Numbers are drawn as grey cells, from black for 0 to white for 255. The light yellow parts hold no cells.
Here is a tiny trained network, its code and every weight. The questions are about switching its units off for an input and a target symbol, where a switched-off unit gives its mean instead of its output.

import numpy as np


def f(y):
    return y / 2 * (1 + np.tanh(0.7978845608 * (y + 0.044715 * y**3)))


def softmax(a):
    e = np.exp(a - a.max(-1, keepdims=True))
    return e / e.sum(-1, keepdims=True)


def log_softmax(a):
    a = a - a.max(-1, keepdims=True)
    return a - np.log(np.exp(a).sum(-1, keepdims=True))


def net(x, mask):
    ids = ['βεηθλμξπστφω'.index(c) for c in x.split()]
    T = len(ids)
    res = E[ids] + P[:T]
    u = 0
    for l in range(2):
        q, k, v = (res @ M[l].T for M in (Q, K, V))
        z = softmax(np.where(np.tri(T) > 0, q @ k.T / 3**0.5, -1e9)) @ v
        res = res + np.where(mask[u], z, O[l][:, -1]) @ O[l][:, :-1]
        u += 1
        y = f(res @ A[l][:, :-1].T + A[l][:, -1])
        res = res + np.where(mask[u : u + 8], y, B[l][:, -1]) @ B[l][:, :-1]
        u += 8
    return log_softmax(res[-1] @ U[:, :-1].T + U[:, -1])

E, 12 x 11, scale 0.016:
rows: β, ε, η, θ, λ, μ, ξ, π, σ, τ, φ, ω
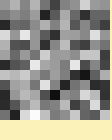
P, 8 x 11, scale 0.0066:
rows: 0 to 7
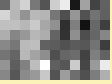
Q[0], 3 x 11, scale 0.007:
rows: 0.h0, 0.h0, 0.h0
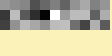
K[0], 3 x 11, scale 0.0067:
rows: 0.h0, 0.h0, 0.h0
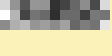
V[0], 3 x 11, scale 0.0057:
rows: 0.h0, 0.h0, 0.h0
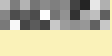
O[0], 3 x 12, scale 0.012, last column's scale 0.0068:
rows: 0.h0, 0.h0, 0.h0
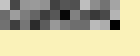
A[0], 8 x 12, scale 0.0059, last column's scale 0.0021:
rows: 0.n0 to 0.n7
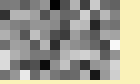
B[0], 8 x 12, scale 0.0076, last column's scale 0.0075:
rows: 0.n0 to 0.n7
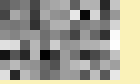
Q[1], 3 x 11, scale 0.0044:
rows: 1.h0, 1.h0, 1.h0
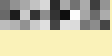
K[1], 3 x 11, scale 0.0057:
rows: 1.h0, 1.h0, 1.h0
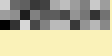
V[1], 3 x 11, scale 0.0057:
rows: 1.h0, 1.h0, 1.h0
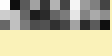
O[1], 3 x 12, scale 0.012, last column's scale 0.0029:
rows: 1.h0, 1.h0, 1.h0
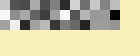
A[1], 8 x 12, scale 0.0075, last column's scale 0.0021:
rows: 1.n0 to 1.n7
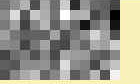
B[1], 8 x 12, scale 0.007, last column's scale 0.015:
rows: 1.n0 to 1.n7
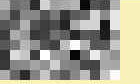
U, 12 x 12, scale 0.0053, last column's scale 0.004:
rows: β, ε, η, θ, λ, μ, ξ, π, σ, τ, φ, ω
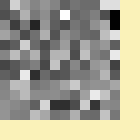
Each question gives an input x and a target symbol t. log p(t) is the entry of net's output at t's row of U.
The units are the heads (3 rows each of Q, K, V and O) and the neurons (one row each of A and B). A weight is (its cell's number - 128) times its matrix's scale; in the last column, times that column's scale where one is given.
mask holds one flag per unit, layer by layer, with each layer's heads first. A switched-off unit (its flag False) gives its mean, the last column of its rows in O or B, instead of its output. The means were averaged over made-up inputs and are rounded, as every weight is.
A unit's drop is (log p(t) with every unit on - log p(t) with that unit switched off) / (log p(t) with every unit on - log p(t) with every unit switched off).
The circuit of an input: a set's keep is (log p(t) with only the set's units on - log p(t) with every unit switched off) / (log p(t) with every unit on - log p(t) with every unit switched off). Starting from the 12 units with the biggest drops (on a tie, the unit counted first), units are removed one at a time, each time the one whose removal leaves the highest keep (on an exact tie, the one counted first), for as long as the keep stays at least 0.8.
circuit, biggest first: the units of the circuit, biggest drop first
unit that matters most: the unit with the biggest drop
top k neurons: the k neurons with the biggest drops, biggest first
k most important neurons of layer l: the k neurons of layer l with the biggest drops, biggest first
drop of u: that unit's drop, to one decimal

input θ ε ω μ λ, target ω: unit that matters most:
0.n5
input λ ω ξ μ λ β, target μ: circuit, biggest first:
[0.h0; 1.h0; 0.n6; 1.n2]
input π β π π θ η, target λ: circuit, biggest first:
[1.h0; 0.h0]
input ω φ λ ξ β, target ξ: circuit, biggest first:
[1.h0; 0.n7; 0.n5]
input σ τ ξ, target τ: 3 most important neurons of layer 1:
[1.n1; 1.n2; 1.n0]
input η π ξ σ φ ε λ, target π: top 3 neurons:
[1.n2; 1.n1; 1.n7]
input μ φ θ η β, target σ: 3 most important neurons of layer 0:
[0.n1; 0.n2; 0.n6]
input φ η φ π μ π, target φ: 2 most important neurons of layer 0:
[0.n3; 0.n5]
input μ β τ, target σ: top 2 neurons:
[1.n4; 0.n1]
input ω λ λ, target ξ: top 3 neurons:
[0.n7; 1.n7; 1.n4]
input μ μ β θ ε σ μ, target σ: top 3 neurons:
[1.n4; 1.n7; 0.n7]
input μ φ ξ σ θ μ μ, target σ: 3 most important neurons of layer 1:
[1.n4; 1.n7; 1.n2]
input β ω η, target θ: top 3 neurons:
[1.n0; 0.n1; 1.n2]
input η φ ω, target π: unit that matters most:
0.h0
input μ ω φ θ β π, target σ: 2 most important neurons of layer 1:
[1.n4; 1.n7]
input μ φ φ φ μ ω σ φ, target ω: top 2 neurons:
[0.n2; 0.n7]
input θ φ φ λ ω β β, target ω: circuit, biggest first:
[0.n5; 1.h0; 0.h0; 1.n2]
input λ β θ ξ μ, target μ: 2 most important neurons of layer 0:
[0.n6; 0.n1]
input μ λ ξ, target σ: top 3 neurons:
[1.n4; 1.n7; 1.n2]
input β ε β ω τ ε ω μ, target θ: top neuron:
[0.n1]
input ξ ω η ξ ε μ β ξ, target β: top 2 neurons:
[0.n7; 1.n5]
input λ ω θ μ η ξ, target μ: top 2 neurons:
[0.n6; 0.n5]
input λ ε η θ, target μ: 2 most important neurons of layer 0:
[0.n6; 0.n3]
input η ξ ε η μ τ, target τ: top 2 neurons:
[1.n1; 0.n4]
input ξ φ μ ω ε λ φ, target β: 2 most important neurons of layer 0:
[0.n7; 0.n3]
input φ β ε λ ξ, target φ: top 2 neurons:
[0.n7; 0.n3]
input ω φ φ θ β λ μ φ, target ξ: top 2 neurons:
[0.n7; 0.n2]
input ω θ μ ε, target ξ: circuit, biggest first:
[1.h0]
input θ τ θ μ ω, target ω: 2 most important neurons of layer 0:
[0.n5; 0.n7]
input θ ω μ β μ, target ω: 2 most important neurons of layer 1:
[1.n2; 1.n1]
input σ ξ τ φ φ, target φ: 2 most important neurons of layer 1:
[1.n7; 1.n2]
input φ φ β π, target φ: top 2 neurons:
[0.n3; 1.n1]
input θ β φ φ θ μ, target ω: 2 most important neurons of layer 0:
[0.n5; 0.n4]
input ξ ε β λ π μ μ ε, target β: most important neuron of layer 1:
[1.n2]
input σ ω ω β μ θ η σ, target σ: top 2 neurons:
[0.n7; 1.n7]
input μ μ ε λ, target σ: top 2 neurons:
[1.n4; 1.n7]
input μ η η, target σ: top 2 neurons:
[1.n4; 1.n7]
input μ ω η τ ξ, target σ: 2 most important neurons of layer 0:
[0.n5; 0.n2]
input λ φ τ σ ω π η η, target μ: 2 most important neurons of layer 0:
[0.n6; 0.n5]
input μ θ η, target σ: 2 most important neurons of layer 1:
[1.n4; 1.n7]
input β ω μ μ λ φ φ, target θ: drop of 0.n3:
0.2
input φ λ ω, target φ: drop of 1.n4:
0.1
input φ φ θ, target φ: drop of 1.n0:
0.0
